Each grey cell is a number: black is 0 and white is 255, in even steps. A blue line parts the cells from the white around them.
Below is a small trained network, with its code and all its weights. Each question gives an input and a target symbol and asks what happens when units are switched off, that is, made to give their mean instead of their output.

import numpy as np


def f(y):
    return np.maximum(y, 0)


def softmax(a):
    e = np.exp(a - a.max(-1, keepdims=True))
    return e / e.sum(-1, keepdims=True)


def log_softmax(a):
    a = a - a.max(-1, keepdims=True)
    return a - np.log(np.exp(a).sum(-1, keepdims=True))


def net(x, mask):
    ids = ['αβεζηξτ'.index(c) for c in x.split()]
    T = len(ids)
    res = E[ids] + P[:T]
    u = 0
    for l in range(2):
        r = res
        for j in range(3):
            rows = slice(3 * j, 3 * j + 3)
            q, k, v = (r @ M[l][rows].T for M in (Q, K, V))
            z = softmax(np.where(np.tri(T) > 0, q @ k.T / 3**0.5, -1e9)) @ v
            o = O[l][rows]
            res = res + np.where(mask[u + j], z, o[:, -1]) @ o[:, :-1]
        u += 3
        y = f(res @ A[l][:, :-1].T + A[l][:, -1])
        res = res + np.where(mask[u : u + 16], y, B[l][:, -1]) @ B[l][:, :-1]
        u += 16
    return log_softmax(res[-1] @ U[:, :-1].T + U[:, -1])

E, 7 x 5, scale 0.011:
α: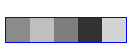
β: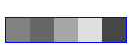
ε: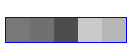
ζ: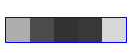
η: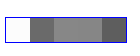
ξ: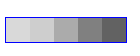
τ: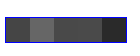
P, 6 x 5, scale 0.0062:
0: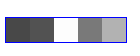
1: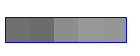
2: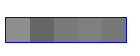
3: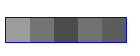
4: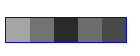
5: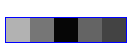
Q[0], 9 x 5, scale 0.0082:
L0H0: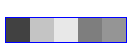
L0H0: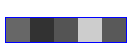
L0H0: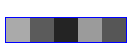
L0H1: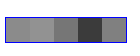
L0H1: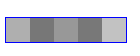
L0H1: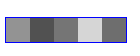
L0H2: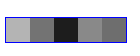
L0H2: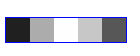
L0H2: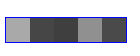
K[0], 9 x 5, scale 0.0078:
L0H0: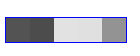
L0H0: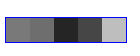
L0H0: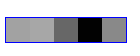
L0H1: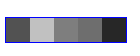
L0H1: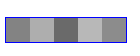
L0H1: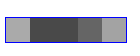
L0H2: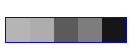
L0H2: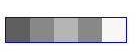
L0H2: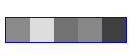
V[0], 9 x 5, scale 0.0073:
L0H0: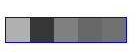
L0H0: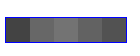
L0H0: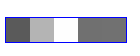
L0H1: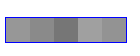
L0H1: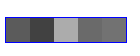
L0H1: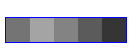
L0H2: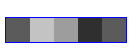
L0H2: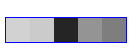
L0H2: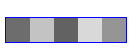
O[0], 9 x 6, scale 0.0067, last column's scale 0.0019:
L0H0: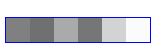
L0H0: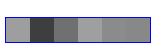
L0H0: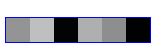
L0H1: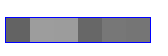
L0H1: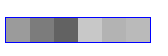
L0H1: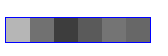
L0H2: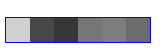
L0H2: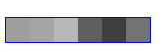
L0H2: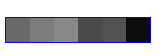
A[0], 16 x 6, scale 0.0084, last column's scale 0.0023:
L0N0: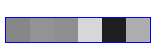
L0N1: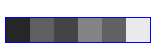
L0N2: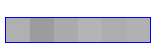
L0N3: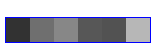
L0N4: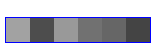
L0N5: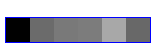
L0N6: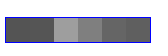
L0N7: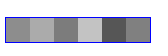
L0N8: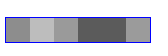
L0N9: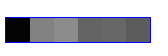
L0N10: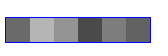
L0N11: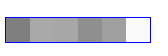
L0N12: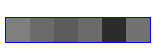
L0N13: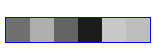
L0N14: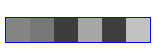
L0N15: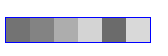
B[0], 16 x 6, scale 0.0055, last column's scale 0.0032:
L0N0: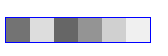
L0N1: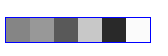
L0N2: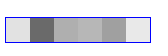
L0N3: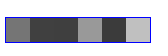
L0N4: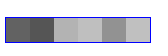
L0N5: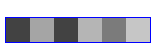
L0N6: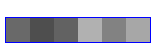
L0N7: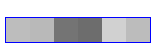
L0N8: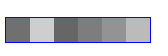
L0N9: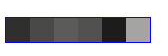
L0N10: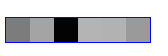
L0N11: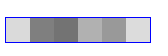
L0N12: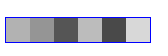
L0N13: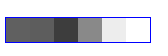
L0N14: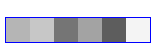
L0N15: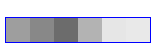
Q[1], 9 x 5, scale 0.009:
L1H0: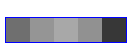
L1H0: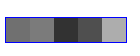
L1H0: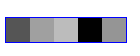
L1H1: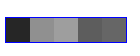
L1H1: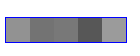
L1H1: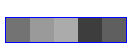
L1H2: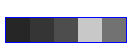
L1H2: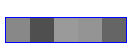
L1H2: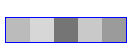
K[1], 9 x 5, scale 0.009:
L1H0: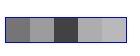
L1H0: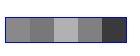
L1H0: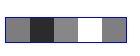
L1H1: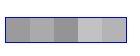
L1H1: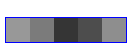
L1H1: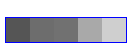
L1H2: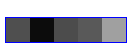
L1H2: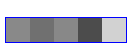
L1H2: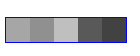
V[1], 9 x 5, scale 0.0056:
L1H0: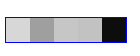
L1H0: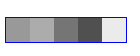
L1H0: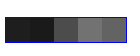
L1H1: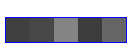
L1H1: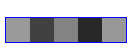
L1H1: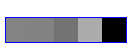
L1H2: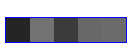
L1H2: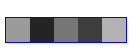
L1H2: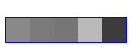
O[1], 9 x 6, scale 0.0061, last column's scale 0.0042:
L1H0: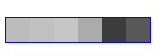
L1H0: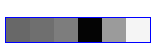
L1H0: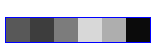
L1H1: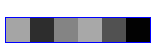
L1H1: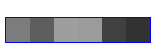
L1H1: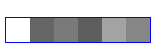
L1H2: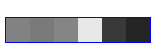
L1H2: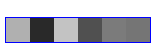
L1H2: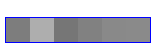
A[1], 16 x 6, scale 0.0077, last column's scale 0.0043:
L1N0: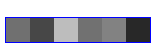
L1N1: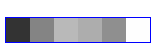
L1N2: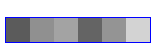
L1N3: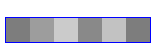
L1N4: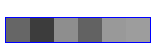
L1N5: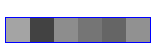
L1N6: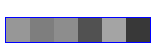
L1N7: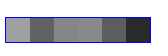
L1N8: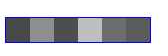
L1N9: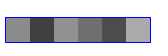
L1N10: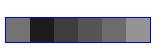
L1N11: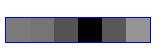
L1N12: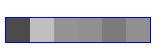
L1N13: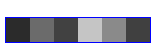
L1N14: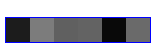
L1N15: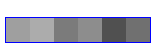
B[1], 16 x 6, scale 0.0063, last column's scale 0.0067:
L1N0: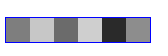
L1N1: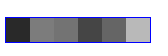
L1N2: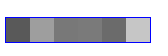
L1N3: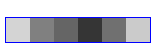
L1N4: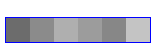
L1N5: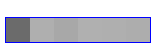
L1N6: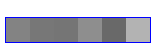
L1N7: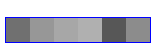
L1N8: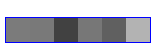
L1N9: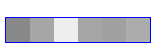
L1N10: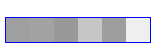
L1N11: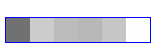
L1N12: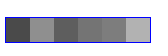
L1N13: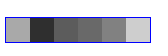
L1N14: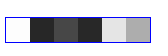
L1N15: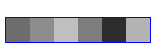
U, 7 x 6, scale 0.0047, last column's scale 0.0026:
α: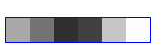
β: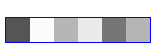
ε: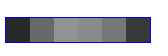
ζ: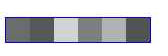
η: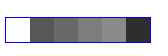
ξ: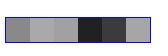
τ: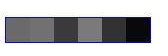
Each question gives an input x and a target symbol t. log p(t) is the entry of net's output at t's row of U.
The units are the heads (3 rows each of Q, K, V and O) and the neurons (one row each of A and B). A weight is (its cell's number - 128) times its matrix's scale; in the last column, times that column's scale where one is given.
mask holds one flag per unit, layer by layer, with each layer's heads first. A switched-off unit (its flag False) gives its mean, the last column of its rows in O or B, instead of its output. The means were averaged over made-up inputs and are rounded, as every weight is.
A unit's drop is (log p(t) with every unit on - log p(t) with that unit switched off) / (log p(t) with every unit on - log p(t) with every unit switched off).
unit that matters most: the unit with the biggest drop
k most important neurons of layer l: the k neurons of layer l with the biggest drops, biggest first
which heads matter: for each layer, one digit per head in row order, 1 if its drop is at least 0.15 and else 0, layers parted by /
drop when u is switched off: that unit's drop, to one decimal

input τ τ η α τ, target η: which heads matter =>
000 / 000
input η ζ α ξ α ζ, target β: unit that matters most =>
L1N11
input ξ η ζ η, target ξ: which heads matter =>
101 / 000
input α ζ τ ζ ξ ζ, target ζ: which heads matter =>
100 / 000
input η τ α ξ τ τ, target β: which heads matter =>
111 / 010
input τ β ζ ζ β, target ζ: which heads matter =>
100 / 101
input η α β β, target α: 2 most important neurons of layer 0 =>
[L0N13, L0N15]
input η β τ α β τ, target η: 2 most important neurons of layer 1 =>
[L1N14, L1N10]
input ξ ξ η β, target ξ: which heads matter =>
000 / 100
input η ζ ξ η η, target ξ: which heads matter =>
001 / 000
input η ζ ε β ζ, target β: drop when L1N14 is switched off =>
0.1
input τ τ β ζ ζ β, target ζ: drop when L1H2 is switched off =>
0.2
